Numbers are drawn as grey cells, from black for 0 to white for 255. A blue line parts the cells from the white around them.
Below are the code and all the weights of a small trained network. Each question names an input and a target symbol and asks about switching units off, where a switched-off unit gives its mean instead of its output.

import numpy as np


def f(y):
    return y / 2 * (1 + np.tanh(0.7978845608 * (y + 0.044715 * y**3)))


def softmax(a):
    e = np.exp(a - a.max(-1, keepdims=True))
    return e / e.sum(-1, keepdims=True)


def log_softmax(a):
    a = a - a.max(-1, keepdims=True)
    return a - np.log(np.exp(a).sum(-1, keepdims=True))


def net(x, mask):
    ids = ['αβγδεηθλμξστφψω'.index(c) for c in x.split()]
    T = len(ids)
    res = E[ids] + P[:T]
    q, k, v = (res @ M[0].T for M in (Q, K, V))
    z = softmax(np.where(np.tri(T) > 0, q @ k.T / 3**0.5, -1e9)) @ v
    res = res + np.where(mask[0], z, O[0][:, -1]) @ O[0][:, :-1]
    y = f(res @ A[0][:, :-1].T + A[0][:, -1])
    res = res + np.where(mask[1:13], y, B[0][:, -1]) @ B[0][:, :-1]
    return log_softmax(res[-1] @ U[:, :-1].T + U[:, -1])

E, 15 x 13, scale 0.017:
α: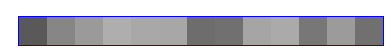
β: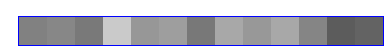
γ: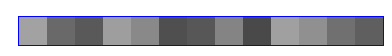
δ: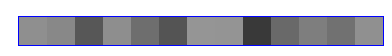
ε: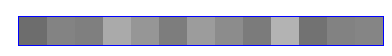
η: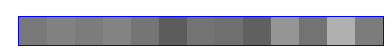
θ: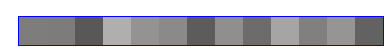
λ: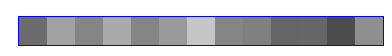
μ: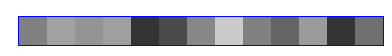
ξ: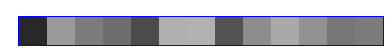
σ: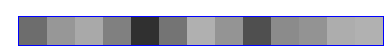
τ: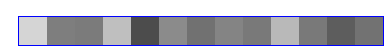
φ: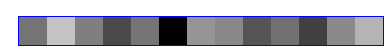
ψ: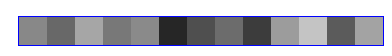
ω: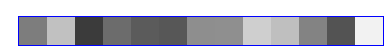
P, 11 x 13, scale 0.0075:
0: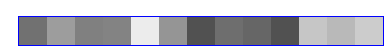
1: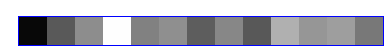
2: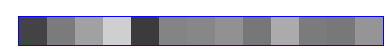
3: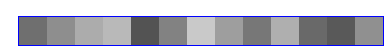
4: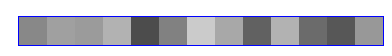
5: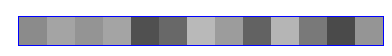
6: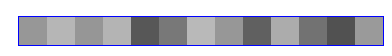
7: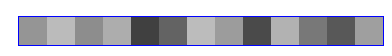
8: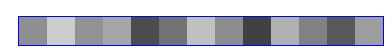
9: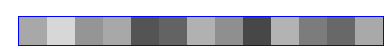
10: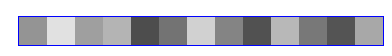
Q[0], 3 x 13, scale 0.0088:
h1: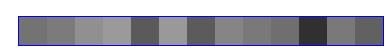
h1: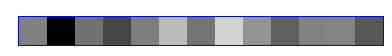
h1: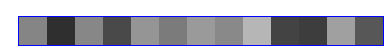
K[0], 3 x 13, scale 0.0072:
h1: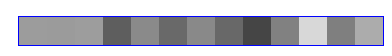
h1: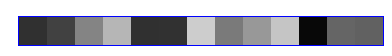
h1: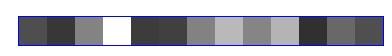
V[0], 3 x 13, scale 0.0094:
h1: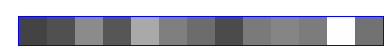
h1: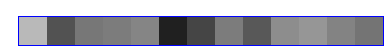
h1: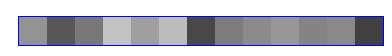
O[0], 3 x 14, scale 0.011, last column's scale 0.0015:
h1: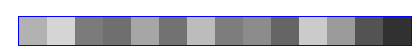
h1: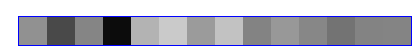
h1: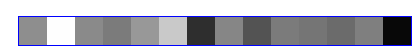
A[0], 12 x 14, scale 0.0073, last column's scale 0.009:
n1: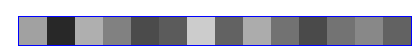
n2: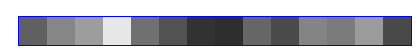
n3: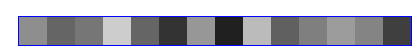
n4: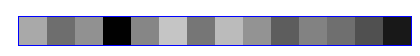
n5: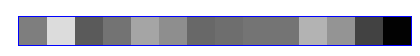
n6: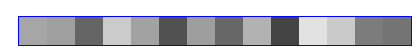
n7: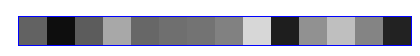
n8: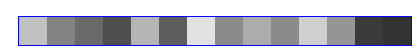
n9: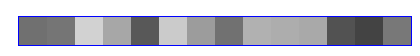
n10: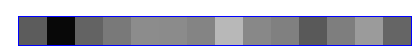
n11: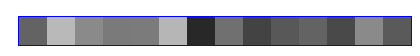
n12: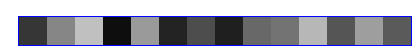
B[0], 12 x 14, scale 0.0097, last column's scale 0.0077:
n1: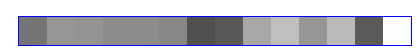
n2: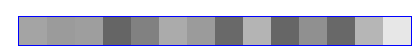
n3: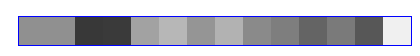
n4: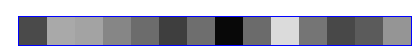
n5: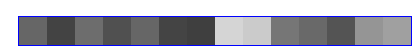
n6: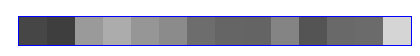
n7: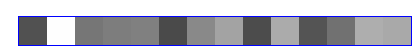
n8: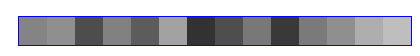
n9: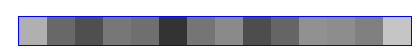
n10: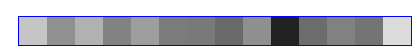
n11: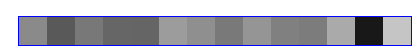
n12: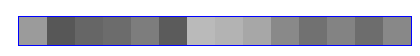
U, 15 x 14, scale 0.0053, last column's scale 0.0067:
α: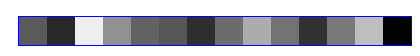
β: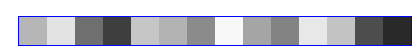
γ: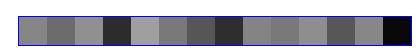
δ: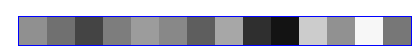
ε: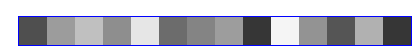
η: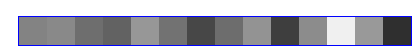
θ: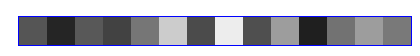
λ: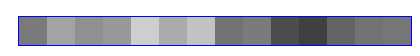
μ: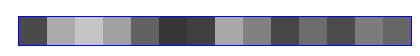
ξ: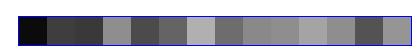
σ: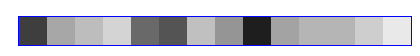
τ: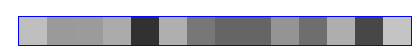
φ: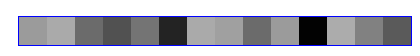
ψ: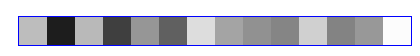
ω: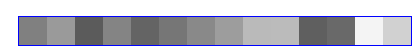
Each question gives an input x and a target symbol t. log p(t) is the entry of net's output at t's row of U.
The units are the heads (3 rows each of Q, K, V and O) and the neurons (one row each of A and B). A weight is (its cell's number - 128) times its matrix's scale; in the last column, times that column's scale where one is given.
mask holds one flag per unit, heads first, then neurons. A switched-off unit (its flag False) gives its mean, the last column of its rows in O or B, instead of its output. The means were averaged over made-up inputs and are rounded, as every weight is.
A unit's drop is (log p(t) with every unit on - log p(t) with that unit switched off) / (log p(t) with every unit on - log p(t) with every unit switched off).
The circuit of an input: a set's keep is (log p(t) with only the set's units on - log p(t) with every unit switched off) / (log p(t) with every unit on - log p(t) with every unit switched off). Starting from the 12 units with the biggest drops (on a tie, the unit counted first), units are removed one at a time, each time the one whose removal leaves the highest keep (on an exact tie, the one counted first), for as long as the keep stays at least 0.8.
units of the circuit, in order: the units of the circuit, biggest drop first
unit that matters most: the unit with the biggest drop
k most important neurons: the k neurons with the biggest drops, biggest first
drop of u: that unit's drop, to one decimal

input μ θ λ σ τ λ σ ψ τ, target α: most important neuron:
(n3)
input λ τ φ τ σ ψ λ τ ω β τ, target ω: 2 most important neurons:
(n2, n11)
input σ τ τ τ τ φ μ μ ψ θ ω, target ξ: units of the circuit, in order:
(h1, n6, n2)
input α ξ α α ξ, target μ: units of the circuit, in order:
(h1, n5)
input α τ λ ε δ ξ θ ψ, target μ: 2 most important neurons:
(n5, n6)
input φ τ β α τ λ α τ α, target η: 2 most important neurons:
(n8, n1)
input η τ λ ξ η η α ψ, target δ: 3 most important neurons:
(n8, n1, n11)
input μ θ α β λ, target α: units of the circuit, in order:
(h1, n3)
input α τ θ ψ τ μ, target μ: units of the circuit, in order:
(h1, n5, n3)
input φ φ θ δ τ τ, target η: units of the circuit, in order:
(h1, n8, n1, n10)
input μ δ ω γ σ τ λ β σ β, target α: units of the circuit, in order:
(h1, n10)
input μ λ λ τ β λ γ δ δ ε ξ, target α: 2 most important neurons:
(n10, n3)
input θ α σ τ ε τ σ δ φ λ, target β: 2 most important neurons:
(n6, n11)
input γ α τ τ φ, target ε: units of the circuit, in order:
(h1, n4)
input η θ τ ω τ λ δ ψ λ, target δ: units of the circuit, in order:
(h1, n8, n1)
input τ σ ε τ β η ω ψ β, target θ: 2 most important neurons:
(n2, n1)
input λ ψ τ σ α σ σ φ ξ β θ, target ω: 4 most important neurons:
(n2, n11, n10, n3)
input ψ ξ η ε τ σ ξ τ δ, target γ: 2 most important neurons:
(n4, n8)
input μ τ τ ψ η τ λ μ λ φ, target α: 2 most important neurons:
(n3, n10)
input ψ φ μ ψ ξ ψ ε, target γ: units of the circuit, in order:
(h1, n4, n8)
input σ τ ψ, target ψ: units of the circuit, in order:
(n12)
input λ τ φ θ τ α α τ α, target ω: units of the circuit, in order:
(h1, n2, n10)
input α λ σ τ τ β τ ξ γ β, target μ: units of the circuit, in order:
(h1, n5, n6)
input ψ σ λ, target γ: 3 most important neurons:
(n4, n8, n10)
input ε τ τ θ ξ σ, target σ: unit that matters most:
n3
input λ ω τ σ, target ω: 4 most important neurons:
(n2, n3, n11, n10)
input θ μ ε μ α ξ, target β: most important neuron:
(n6)
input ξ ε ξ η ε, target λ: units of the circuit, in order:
(h1, n3, n6, n2)
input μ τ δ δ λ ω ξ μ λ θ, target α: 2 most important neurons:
(n10, n3)
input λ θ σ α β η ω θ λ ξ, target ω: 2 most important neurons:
(n2, n11)
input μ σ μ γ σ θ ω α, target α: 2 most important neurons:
(n10, n3)
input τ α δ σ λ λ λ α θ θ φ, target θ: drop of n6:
-0.1
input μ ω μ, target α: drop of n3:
0.1
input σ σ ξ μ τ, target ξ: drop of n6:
0.2
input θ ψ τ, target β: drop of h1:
1.1
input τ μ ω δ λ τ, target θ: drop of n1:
0.2
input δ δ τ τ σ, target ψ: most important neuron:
(n7)
